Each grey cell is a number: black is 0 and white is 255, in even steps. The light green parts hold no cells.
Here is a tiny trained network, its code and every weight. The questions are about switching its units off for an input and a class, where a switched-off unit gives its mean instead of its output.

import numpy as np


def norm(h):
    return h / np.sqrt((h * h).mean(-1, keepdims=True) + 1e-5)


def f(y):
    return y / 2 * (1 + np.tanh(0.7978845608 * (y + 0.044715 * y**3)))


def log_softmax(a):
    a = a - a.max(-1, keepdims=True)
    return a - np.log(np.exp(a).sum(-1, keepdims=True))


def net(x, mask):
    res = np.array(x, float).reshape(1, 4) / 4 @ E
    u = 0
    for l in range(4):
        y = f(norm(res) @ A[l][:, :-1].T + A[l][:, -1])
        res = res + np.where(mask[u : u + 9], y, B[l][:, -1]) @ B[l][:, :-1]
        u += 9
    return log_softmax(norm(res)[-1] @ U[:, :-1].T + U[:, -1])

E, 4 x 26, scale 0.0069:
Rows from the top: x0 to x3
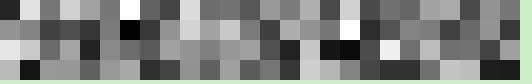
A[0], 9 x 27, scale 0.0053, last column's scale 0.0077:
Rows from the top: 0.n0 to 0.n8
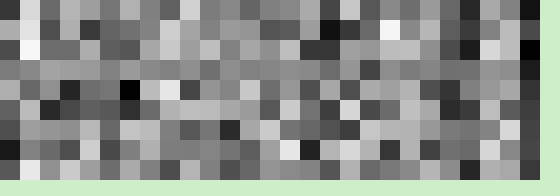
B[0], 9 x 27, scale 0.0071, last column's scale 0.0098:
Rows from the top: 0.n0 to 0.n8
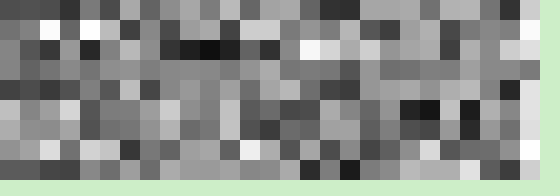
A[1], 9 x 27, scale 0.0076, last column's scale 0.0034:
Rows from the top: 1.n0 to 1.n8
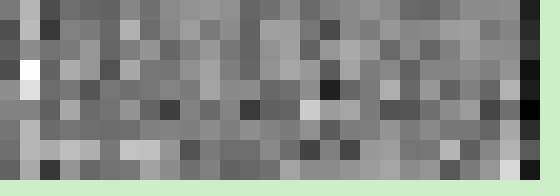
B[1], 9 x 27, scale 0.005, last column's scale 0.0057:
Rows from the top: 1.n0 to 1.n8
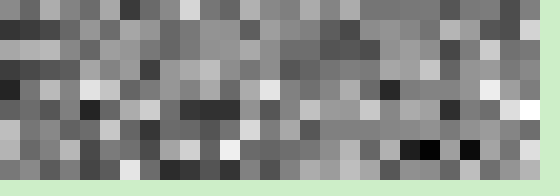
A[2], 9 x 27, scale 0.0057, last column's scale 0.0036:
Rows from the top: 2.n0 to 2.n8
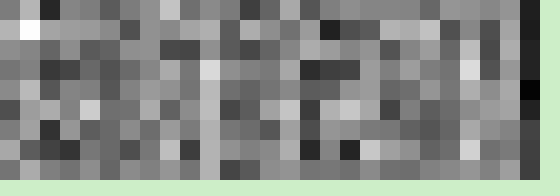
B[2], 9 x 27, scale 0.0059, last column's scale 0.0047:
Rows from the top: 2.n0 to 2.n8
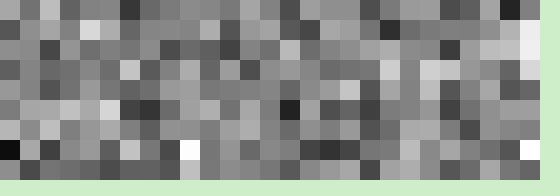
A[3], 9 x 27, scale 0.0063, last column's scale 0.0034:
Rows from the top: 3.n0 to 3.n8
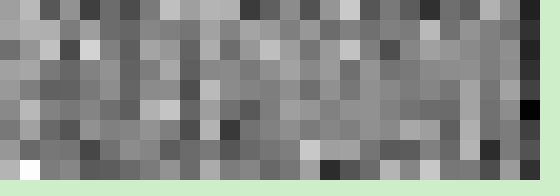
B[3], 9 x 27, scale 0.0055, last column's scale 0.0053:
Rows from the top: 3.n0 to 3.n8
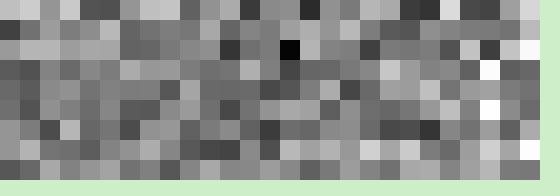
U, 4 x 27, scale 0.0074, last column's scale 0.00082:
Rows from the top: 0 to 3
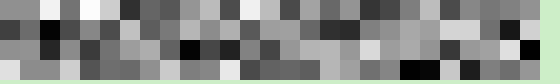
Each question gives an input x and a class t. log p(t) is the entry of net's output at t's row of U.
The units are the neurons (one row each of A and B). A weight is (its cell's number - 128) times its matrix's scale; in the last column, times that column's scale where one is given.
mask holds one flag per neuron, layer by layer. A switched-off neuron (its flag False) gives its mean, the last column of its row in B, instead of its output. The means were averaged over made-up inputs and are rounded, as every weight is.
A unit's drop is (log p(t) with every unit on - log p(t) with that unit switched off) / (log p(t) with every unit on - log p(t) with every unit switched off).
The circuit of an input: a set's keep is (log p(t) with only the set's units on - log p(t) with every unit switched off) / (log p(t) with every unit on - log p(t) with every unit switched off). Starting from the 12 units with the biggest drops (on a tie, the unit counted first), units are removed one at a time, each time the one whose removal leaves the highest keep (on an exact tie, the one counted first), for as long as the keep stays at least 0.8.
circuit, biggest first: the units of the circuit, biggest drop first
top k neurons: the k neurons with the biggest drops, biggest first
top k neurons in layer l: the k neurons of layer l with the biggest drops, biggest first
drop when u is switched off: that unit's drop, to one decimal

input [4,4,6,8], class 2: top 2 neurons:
0.n7, 1.n5
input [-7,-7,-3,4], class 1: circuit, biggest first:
2.n7
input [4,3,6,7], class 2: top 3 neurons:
0.n7, 1.n5, 3.n7
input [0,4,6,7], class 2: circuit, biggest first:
1.n5, 3.n7
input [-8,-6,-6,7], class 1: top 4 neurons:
0.n1, 0.n2, 0.n7, 2.n7
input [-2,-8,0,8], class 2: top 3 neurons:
0.n5, 1.n5, 3.n7
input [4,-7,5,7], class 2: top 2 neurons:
1.n5, 0.n5
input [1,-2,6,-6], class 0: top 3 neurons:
0.n1, 1.n5, 2.n1
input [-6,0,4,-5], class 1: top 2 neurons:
0.n4, 0.n7
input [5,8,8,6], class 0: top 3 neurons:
0.n1, 0.n6, 1.n7
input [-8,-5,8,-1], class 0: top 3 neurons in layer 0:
0.n1, 0.n8, 0.n0
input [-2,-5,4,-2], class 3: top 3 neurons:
0.n6, 0.n7, 1.n7
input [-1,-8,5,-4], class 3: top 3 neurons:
0.n6, 1.n7, 0.n7
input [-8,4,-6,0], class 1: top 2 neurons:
0.n4, 0.n1
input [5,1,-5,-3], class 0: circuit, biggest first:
0.n7
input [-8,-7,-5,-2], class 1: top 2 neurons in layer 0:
0.n4, 0.n5
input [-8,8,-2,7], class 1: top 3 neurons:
0.n2, 0.n6, 2.n7
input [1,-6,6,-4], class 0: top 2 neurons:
0.n1, 0.n5
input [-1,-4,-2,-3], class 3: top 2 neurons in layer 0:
0.n6, 0.n1
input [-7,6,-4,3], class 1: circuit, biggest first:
0.n4
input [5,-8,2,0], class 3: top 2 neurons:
0.n6, 1.n7
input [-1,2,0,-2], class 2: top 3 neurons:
0.n2, 0.n6, 0.n4
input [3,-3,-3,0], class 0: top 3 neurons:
0.n7, 0.n5, 0.n4
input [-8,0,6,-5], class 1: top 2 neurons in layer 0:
0.n4, 0.n7
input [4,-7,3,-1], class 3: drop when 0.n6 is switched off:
0.3
